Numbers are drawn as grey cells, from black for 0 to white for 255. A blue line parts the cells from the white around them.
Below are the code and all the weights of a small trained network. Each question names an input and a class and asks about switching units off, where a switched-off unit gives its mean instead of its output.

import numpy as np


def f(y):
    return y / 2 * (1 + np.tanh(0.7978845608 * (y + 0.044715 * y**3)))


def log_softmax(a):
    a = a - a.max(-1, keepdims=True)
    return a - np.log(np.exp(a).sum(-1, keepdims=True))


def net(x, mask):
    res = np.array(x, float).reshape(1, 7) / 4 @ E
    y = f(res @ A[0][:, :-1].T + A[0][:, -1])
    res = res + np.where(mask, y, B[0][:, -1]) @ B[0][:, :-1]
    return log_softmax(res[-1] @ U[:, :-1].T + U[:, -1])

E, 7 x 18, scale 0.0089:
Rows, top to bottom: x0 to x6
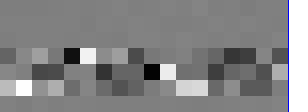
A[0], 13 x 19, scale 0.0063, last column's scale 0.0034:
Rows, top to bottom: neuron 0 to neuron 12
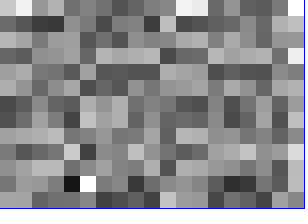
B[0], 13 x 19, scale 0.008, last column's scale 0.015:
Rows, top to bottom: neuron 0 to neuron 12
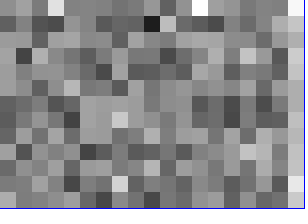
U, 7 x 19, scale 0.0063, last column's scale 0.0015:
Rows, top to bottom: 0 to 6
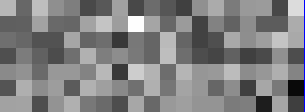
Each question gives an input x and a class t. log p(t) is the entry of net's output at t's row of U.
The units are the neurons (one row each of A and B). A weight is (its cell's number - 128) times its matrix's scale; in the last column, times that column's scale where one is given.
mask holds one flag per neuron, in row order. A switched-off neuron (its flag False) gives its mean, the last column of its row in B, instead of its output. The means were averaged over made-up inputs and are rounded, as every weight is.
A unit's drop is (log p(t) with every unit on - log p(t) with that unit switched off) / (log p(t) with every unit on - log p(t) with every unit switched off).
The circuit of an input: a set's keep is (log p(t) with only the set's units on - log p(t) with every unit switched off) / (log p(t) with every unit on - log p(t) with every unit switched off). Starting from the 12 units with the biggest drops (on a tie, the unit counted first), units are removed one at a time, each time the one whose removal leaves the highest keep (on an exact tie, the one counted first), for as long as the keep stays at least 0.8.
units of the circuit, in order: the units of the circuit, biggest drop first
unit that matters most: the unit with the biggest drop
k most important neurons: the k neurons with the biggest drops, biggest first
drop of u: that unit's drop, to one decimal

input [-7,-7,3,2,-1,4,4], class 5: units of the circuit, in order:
(neuron 3; neuron 9)
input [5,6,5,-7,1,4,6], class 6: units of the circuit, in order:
(neuron 5)
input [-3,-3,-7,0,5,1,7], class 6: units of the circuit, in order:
(neuron 3; neuron 11)
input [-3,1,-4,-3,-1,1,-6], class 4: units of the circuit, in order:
(neuron 11; neuron 4)
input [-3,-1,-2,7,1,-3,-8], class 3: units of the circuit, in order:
(neuron 3; neuron 0)
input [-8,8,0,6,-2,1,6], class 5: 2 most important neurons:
(neuron 3; neuron 11)
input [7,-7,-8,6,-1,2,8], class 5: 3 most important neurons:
(neuron 3; neuron 9; neuron 12)
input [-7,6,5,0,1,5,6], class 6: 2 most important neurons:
(neuron 3; neuron 9)
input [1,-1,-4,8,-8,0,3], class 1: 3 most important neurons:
(neuron 7; neuron 6; neuron 0)
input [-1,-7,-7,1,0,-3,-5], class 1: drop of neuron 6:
0.0
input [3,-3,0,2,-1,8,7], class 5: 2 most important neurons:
(neuron 8; neuron 3)
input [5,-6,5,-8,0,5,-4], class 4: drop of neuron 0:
0.1
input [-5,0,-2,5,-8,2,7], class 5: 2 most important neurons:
(neuron 8; neuron 10)
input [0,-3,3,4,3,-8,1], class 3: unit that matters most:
neuron 1
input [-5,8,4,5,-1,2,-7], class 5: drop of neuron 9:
0.1
